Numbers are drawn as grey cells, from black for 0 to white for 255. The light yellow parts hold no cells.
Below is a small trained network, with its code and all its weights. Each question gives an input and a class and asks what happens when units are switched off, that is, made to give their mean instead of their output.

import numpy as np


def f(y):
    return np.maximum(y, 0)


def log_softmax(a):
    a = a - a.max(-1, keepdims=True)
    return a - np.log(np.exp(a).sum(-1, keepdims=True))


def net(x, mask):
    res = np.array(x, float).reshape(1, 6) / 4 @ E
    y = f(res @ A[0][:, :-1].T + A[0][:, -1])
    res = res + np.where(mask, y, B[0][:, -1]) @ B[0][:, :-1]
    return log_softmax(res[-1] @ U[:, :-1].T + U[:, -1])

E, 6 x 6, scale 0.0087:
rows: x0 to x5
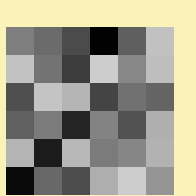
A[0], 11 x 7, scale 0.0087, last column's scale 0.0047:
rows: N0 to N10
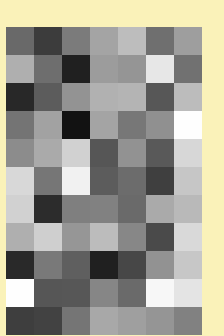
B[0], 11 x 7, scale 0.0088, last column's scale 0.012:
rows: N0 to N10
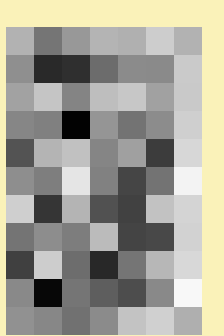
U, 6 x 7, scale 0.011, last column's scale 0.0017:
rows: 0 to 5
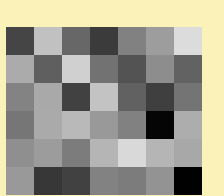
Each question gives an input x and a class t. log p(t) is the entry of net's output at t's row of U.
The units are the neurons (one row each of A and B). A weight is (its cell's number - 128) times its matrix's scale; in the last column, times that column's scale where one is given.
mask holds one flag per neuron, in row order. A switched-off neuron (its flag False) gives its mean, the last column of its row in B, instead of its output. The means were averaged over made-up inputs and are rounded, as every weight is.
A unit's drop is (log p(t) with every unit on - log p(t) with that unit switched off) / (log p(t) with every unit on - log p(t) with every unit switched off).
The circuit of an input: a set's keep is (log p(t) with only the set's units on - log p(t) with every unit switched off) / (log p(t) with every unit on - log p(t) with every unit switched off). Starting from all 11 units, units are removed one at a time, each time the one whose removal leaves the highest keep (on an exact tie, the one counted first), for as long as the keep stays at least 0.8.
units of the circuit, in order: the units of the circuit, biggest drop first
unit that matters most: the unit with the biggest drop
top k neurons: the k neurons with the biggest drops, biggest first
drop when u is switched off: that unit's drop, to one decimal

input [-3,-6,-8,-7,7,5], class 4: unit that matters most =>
N2
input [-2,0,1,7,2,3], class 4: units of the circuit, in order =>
(N9 N10)
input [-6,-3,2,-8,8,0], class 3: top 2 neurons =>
(N4 N9)
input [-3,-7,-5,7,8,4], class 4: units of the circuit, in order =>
(N2 N10)
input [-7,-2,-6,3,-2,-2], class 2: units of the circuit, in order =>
(N7 N6)
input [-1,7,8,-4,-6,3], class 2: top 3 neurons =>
(N5 N3 N7)
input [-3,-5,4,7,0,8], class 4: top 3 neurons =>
(N2 N10 N0)
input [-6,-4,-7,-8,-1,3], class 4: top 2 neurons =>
(N0 N2)
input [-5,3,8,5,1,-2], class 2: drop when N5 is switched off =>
0.4
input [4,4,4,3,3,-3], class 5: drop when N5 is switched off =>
0.3
